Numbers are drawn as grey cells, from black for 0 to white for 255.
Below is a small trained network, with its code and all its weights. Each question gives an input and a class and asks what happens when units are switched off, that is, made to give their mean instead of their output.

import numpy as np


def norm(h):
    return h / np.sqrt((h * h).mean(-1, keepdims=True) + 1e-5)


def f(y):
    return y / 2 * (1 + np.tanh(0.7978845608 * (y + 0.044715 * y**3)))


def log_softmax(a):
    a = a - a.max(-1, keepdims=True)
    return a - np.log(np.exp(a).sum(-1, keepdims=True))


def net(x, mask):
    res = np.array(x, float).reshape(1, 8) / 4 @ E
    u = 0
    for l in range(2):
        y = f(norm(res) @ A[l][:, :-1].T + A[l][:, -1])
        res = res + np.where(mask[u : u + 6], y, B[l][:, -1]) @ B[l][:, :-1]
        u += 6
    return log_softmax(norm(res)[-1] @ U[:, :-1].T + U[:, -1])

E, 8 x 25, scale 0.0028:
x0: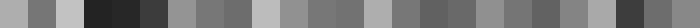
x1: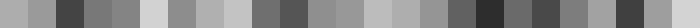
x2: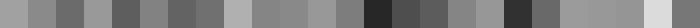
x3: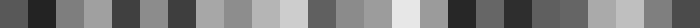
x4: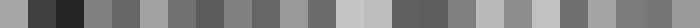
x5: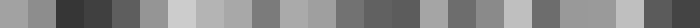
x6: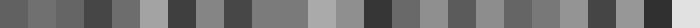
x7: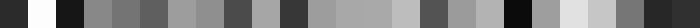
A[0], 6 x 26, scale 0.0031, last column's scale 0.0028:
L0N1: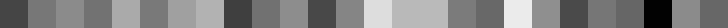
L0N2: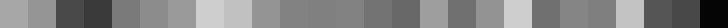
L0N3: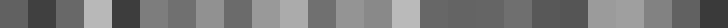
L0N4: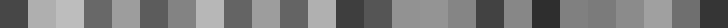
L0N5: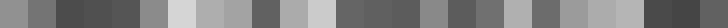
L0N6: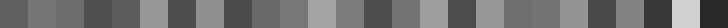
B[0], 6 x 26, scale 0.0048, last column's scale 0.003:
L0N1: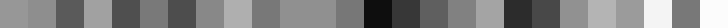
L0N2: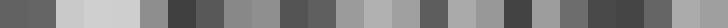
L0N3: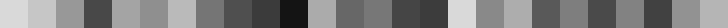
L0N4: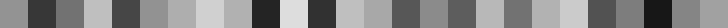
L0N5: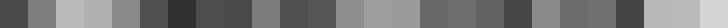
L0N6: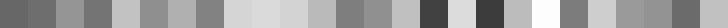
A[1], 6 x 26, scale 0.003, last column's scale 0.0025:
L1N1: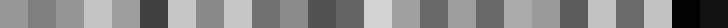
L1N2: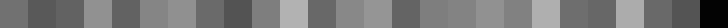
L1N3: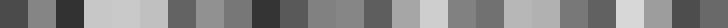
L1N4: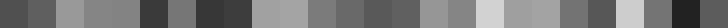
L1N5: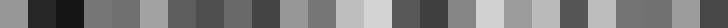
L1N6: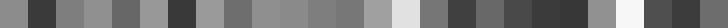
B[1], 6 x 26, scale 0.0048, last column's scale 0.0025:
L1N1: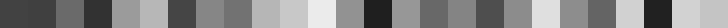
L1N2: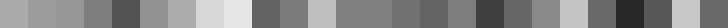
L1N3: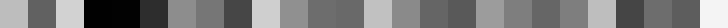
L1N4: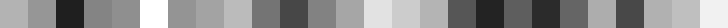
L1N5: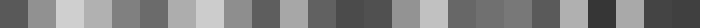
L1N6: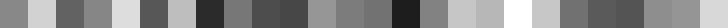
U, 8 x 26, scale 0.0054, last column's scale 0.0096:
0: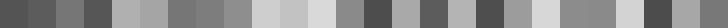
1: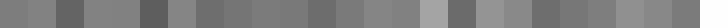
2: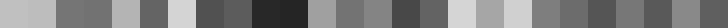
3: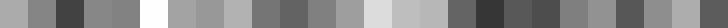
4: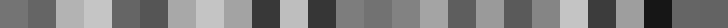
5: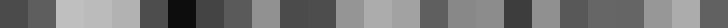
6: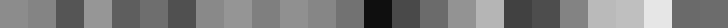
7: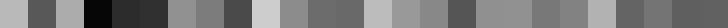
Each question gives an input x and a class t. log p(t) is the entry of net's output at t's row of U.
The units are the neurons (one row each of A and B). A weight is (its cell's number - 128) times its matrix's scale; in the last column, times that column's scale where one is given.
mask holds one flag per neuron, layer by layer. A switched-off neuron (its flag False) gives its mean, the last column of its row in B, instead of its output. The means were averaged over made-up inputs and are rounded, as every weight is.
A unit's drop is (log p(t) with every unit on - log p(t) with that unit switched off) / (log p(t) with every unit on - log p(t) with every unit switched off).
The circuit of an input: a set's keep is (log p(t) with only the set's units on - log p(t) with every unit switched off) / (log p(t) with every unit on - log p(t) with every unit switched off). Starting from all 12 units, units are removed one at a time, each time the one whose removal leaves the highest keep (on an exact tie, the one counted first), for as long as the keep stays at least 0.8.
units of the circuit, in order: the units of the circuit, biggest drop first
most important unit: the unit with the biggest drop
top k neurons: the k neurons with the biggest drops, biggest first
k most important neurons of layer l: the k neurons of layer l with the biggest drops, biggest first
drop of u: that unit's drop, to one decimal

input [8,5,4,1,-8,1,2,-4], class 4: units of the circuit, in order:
(L0N4)
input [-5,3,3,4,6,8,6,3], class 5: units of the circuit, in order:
(L0N5 L0N2)
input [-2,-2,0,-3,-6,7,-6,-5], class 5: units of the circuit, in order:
(L0N5 L0N2)
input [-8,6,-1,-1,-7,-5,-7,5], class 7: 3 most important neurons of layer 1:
(L1N3 L1N4 L1N5)
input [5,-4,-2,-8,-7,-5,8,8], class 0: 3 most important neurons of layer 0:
(L0N6 L0N3 L0N5)
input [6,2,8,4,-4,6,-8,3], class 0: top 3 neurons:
(L1N1 L0N1 L1N3)
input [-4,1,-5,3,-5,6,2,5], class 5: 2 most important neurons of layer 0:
(L0N5 L0N2)
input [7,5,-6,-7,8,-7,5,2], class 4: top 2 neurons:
(L1N5 L0N3)
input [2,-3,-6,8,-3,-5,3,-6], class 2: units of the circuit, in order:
(L1N6 L0N3)
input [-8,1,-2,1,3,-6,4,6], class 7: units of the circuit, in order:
(L1N3 L0N5)
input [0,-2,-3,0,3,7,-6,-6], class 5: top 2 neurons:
(L0N5 L0N2)
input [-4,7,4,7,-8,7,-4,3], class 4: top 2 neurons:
(L0N4 L1N4)
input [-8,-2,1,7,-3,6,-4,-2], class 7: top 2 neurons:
(L1N3 L0N1)
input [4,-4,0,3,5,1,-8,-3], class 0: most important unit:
L1N1
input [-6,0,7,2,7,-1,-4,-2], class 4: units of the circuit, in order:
(L1N5 L0N1)
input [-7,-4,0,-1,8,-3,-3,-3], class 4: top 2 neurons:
(L1N5 L1N2)
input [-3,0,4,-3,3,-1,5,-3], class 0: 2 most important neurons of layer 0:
(L0N6 L0N1)
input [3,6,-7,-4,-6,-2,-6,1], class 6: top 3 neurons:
(L0N1 L0N6 L1N4)
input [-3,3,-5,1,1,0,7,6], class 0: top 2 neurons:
(L0N6 L1N4)
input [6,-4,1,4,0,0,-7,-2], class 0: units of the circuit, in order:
(L1N1)
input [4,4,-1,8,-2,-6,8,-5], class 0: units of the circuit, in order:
(L0N6 L0N5)
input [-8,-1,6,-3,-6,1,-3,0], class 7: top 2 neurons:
(L1N3 L0N1)
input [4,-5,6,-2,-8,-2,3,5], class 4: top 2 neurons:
(L0N4 L0N1)
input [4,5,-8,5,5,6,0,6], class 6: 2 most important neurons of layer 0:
(L0N1 L0N4)
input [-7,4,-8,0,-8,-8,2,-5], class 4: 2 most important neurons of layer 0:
(L0N4 L0N5)
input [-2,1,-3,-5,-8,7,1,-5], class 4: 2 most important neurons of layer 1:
(L1N6 L1N4)
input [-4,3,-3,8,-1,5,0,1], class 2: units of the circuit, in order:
(L1N6)
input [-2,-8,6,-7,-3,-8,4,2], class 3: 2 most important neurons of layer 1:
(L1N4 L1N6)
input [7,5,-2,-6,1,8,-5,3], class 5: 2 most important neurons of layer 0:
(L0N5 L0N2)
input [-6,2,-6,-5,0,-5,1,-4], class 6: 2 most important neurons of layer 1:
(L1N6 L1N4)
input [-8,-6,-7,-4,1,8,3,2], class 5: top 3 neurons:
(L0N5 L0N2 L0N1)
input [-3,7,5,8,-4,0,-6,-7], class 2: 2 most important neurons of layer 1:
(L1N6 L1N4)
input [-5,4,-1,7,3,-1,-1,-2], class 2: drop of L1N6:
0.2
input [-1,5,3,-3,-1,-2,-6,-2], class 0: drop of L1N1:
0.9
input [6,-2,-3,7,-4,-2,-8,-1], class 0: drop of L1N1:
1.3
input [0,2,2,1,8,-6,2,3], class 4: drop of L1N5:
0.7
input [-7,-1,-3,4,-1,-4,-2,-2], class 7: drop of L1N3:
1.1
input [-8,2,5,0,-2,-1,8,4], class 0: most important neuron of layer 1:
(L1N4)
